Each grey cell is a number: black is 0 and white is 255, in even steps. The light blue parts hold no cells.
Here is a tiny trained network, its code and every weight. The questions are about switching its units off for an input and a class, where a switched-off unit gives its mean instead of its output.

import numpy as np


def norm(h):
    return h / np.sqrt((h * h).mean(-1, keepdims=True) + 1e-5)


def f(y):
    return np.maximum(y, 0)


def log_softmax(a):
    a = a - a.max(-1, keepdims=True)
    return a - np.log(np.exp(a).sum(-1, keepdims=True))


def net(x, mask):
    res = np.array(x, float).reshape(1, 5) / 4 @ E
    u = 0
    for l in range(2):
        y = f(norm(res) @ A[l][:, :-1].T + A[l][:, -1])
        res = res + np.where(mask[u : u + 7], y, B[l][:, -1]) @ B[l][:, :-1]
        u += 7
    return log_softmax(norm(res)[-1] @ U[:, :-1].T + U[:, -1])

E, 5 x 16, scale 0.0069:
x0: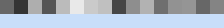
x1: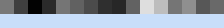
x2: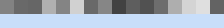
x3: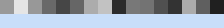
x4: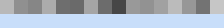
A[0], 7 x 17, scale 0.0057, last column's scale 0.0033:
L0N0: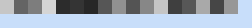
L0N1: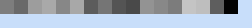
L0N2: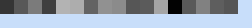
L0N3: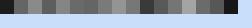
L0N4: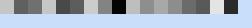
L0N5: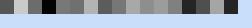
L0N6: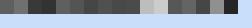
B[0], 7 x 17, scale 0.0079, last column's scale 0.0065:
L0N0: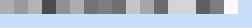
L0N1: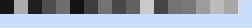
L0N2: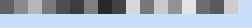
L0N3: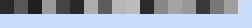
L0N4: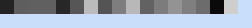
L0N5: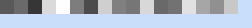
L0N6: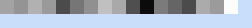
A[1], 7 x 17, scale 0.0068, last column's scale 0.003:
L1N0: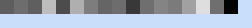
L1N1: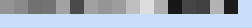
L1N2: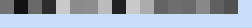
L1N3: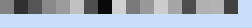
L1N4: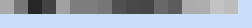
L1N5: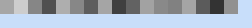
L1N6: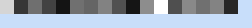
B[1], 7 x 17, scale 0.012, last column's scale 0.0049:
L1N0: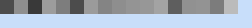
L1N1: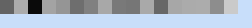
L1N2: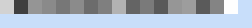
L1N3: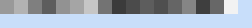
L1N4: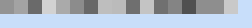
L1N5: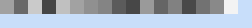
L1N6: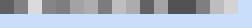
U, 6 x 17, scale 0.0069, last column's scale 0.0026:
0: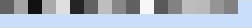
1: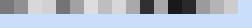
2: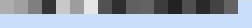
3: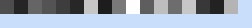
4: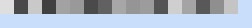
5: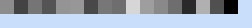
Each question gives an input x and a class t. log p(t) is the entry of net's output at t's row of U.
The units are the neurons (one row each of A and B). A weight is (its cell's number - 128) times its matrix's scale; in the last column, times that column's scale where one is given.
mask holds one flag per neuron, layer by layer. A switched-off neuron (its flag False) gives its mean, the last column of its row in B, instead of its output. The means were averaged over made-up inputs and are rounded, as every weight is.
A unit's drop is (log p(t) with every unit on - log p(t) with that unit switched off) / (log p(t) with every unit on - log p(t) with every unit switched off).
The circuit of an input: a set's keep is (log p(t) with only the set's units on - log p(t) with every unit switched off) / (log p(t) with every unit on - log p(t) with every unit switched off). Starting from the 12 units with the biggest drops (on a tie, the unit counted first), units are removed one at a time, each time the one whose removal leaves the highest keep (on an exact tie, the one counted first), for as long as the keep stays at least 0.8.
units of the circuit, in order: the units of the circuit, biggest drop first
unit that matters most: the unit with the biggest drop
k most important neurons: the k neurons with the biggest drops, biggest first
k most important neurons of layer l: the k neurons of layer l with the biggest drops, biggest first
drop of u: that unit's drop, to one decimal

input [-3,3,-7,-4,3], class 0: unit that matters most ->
L0N5
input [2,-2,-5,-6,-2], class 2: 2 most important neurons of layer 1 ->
(L1N3; L1N4)
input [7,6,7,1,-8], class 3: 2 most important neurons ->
(L0N2; L0N3)
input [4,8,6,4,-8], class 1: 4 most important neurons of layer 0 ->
(L0N6; L0N4; L0N0; L0N5)
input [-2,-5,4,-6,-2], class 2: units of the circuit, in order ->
(L1N3; L0N6)
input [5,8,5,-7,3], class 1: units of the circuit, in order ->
(L1N6; L0N6; L0N0)
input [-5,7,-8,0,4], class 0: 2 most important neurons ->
(L0N5; L1N1)
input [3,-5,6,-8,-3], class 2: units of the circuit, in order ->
(L1N3; L0N6)
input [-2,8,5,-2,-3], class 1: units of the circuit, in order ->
(L1N6; L0N6)
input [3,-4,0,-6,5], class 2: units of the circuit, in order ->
(L1N3; L0N6; L0N0)
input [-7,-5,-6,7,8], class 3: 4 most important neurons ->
(L0N4; L1N3; L1N4; L0N6)
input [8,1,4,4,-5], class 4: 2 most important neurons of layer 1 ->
(L1N2; L1N3)
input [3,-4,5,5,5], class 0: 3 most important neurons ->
(L0N0; L0N1; L1N3)
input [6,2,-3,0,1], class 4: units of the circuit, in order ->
(L1N2)
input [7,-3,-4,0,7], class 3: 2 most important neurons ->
(L0N4; L1N5)
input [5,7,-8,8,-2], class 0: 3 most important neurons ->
(L0N5; L1N1; L0N0)
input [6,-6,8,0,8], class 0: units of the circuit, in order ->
(L0N1; L1N0)
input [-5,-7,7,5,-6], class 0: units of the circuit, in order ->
(L1N6; L0N6)
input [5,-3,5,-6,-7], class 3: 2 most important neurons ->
(L0N2; L1N5)
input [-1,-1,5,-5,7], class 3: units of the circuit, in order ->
(L0N4)
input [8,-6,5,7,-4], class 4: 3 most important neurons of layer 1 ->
(L1N2; L1N3; L1N6)
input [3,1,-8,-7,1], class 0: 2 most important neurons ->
(L1N1; L0N5)
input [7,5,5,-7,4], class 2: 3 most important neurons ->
(L1N3; L0N0; L0N5)
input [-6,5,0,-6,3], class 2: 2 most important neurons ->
(L1N3; L0N0)
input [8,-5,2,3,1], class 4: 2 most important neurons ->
(L0N6; L1N2)
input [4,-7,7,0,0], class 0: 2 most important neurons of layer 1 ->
(L1N6; L1N0)
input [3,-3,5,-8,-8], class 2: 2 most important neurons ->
(L1N3; L0N4)
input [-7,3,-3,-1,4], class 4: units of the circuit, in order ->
(L0N0)
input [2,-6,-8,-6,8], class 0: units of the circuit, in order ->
(L1N1; L0N6)
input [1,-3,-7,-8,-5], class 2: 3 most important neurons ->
(L1N3; L0N1; L1N4)
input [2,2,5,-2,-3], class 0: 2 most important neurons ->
(L0N1; L1N4)
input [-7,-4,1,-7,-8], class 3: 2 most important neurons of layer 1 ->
(L1N5; L1N4)
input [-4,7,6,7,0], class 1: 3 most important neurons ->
(L1N6; L0N6; L1N4)
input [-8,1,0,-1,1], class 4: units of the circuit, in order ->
(L0N0)
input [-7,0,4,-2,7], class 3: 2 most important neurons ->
(L0N4; L1N2)
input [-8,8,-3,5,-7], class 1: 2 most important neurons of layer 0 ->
(L0N6; L0N4)
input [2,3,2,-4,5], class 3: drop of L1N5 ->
0.1
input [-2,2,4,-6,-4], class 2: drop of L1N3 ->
1.5
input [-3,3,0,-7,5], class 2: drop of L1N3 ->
0.9
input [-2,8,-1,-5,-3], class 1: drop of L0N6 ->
0.7
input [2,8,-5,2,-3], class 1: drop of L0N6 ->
0.9
